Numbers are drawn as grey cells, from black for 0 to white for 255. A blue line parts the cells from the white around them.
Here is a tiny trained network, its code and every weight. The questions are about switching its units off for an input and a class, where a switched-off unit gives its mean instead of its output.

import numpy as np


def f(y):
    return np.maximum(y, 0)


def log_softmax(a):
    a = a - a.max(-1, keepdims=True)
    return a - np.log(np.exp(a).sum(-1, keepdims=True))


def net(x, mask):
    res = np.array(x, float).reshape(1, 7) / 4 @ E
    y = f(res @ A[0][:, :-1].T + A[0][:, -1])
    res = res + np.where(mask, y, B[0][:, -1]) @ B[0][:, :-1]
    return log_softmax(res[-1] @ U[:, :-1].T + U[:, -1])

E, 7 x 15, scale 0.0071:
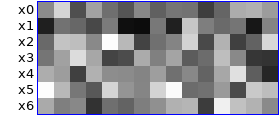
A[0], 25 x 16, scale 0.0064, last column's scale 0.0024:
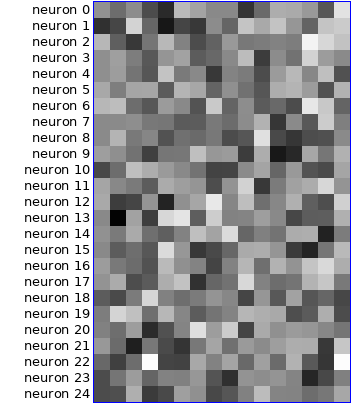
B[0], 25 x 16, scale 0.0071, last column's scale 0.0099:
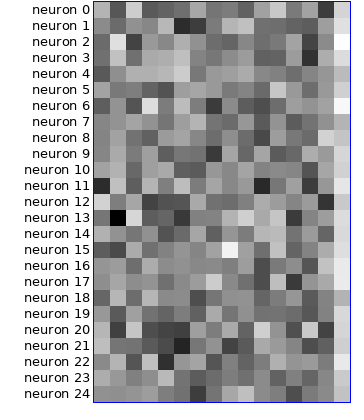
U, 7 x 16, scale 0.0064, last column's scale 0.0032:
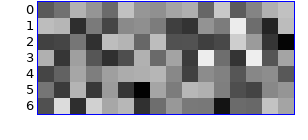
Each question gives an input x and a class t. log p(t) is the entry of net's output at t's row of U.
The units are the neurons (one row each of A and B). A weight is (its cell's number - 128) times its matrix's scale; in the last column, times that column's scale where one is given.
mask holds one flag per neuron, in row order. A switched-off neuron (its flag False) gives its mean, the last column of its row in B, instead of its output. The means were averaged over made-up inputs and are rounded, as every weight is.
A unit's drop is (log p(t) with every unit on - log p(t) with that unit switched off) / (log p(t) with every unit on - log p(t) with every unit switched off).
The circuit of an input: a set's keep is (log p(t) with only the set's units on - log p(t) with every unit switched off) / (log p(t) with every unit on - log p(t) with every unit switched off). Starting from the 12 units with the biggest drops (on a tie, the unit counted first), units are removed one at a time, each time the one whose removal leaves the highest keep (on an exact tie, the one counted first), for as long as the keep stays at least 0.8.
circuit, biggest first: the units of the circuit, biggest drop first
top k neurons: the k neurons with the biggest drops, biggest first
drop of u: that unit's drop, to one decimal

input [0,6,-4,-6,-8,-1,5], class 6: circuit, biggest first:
neuron 20; neuron 0
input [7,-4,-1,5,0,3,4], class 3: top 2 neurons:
neuron 20; neuron 0
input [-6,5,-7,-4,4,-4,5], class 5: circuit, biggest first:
neuron 1
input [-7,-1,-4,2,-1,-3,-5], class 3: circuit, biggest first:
neuron 11; neuron 3
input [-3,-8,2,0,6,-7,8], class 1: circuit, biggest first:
neuron 13; neuron 15
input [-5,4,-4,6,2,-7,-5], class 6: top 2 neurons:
neuron 22; neuron 18
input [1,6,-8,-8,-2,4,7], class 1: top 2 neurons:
neuron 21; neuron 12
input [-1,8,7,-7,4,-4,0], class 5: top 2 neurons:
neuron 1; neuron 22
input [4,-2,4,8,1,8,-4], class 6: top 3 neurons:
neuron 13; neuron 0; neuron 15
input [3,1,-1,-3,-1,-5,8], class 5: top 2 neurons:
neuron 1; neuron 6
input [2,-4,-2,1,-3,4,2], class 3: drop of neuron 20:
0.5
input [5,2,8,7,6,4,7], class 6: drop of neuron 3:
0.2
